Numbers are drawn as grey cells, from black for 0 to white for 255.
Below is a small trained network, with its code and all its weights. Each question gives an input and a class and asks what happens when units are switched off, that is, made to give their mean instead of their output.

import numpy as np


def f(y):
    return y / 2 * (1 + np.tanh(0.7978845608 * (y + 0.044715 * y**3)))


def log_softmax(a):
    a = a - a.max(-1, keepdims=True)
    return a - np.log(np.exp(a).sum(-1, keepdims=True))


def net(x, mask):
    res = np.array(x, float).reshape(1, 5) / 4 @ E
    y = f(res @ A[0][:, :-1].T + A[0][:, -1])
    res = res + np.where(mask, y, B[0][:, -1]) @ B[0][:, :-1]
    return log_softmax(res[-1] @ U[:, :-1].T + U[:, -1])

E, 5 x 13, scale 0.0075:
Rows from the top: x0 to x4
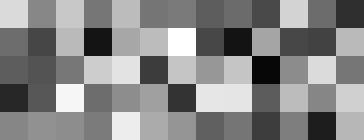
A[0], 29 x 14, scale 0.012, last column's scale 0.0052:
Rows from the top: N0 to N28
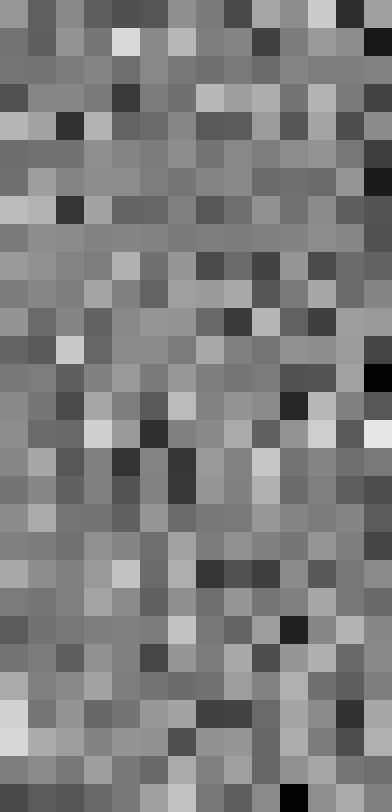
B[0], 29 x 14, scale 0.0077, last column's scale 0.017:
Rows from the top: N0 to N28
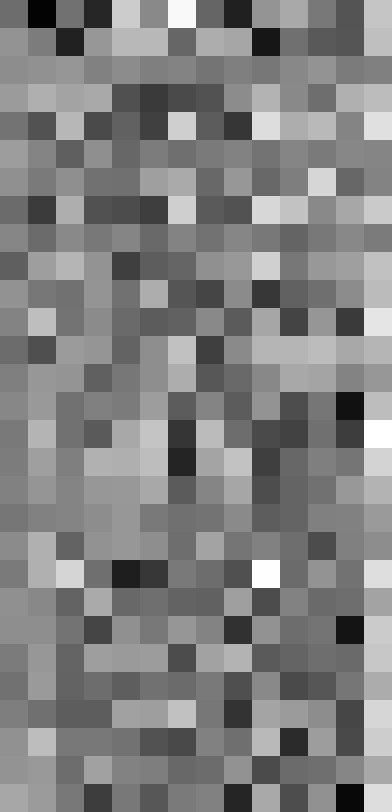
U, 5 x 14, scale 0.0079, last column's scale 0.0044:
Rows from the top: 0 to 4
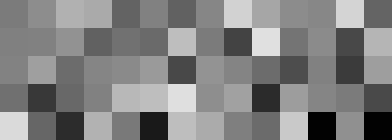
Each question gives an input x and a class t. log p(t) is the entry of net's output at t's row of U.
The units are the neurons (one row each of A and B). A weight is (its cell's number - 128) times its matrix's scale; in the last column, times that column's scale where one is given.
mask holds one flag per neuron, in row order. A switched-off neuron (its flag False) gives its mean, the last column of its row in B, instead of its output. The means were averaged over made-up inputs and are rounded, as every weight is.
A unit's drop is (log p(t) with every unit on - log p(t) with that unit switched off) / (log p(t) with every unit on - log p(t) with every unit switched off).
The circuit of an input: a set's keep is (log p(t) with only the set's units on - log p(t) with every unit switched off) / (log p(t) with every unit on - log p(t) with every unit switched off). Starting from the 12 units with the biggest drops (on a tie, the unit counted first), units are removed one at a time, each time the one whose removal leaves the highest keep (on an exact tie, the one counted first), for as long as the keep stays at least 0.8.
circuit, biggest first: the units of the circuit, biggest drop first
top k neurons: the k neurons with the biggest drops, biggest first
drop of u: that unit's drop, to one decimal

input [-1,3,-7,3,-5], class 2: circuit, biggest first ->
(N16)
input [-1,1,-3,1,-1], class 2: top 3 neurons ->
(N4 N7 N20)
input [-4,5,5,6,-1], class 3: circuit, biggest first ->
(N20 N11 N26)
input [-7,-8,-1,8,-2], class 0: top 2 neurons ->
(N3 N28)
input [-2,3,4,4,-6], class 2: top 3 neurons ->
(N4 N7 N20)
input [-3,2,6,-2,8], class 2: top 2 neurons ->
(N1 N4)
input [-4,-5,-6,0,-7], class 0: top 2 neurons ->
(N16 N3)
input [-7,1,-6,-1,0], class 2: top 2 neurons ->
(N16 N20)
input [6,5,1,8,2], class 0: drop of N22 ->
0.1
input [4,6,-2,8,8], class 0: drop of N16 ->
-0.1
